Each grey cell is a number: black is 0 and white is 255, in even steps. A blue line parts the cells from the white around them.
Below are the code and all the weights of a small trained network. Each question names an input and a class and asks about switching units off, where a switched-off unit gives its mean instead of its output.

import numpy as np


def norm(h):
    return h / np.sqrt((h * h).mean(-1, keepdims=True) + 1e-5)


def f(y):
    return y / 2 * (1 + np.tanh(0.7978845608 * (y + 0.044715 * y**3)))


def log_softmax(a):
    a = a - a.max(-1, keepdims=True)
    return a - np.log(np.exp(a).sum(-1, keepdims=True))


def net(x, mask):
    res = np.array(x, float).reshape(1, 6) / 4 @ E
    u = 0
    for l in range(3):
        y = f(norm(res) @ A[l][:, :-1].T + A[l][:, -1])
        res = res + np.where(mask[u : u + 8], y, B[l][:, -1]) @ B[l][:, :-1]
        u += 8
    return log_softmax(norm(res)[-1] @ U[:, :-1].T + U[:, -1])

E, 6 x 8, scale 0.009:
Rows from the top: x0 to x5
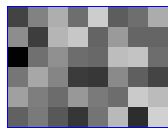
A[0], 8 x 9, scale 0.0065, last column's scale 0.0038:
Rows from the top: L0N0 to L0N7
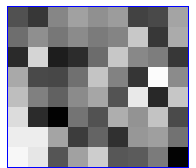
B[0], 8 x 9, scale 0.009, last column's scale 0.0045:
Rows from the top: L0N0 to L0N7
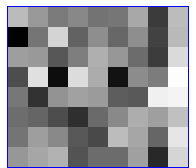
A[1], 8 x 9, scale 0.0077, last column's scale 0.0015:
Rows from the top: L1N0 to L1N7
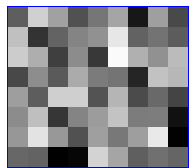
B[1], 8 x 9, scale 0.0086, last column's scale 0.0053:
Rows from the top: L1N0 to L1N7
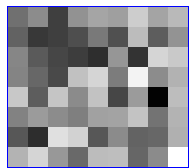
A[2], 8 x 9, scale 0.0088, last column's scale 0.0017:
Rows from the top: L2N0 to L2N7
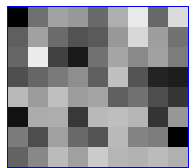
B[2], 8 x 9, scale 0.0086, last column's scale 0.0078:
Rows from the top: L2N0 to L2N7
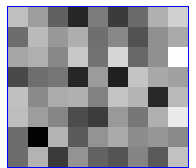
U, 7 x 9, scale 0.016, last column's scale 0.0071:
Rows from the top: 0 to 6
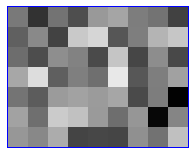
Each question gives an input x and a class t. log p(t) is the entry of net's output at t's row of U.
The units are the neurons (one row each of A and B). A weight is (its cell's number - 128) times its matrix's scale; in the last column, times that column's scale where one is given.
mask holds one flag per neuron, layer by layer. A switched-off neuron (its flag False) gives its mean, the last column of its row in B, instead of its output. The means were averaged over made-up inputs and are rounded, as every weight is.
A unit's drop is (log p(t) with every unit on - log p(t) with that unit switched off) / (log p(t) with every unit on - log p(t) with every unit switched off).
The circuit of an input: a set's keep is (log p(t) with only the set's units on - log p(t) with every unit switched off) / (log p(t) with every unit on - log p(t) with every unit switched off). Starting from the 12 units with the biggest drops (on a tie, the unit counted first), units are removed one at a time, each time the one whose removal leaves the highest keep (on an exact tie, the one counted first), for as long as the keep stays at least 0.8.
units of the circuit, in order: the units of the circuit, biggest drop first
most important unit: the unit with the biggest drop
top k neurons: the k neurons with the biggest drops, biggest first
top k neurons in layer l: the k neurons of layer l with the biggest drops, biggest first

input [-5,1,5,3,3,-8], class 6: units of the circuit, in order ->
(L2N0)
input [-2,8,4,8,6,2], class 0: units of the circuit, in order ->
(L2N6, L0N3)
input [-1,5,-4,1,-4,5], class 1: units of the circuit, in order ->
(L1N3, L0N3)
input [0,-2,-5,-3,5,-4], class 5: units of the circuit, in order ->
(L0N7, L2N4)
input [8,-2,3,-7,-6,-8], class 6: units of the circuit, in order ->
(L2N0, L2N5)
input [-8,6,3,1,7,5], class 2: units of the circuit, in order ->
(L0N3, L2N6)
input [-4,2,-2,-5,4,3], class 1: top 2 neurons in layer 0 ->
(L0N3, L0N6)
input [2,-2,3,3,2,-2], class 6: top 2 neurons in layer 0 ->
(L0N1, L0N5)
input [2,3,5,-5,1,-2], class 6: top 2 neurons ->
(L2N0, L0N3)
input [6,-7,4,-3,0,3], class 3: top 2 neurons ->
(L0N4, L1N7)
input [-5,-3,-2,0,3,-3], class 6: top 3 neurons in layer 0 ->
(L0N4, L0N1, L0N7)
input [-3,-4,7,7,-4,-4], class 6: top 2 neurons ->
(L0N1, L2N3)
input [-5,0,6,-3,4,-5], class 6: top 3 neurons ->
(L0N1, L2N0, L0N3)
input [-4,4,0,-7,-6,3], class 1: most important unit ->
L0N3
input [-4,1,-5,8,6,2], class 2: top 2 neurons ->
(L1N2, L0N3)
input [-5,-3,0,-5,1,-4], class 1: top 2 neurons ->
(L0N4, L2N5)
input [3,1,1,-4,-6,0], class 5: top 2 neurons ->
(L0N0, L0N6)
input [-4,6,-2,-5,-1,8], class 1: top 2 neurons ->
(L0N3, L1N3)
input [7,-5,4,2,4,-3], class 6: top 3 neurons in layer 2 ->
(L2N2, L2N0, L2N5)
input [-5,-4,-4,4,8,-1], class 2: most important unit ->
L0N4
